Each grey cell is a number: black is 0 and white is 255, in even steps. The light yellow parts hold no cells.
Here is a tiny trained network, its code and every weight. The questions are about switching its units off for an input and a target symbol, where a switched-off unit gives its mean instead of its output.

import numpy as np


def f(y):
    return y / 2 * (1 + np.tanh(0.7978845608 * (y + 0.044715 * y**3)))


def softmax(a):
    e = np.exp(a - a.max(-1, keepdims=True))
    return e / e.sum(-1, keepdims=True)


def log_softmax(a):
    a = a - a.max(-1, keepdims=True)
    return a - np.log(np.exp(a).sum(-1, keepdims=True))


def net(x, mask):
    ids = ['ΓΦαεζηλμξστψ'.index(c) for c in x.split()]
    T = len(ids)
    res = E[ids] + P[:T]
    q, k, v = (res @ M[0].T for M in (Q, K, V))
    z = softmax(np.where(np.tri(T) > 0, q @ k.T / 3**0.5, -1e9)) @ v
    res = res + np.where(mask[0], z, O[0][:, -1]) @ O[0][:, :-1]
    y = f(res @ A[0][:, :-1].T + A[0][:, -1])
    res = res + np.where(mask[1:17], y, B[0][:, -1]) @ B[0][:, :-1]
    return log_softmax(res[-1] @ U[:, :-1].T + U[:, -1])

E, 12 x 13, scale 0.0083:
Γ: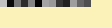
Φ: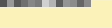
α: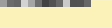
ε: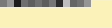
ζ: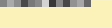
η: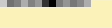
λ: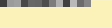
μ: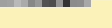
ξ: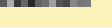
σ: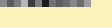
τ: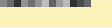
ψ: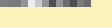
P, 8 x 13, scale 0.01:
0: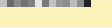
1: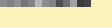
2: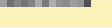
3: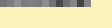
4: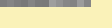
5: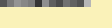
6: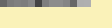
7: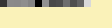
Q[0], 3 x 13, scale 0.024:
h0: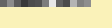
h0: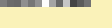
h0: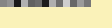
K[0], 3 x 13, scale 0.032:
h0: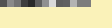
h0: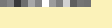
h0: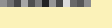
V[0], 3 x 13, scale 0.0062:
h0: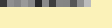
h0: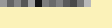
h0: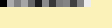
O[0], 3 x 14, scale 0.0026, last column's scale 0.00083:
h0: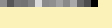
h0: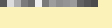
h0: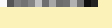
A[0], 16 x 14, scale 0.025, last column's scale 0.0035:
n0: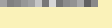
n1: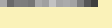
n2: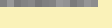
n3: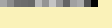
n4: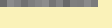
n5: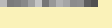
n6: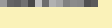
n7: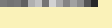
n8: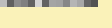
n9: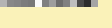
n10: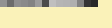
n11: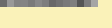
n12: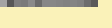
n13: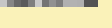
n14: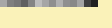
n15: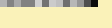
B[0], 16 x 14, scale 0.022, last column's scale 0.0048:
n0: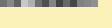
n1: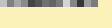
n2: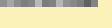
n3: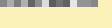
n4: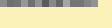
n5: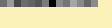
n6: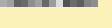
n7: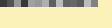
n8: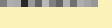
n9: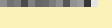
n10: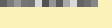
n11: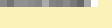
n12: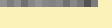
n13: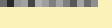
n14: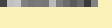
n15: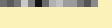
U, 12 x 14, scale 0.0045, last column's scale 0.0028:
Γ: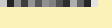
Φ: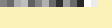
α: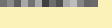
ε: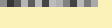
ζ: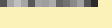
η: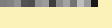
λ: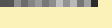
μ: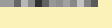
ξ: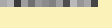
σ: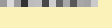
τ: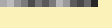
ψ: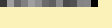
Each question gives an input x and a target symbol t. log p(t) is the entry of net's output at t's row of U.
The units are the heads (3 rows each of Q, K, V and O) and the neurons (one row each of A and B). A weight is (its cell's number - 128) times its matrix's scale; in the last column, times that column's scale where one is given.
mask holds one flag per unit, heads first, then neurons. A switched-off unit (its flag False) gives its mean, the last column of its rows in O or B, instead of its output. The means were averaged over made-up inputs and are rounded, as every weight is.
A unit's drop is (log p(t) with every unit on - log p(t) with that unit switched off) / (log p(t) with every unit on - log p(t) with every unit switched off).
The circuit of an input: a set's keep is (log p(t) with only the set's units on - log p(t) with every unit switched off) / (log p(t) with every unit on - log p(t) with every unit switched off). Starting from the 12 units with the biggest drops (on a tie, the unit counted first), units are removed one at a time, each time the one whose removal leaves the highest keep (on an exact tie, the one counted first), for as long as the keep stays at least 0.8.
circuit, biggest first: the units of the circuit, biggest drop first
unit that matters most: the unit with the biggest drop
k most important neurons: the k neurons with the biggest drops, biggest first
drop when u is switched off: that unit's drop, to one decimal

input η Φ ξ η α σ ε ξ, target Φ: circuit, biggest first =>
n11, n9
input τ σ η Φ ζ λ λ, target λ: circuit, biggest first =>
h0, n7, n10
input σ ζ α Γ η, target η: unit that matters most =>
n8
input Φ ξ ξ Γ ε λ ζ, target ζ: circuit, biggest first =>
h0, n14, n3
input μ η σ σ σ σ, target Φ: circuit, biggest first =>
n9, n11
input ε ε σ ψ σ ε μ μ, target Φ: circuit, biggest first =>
n9, n11
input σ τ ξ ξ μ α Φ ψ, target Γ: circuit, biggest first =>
h0, n9
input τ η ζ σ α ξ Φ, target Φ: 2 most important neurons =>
n1, n9
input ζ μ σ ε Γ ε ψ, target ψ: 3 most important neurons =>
n7, n5, n0
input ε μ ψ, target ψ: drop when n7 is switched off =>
0.2
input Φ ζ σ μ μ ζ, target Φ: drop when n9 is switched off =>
0.2
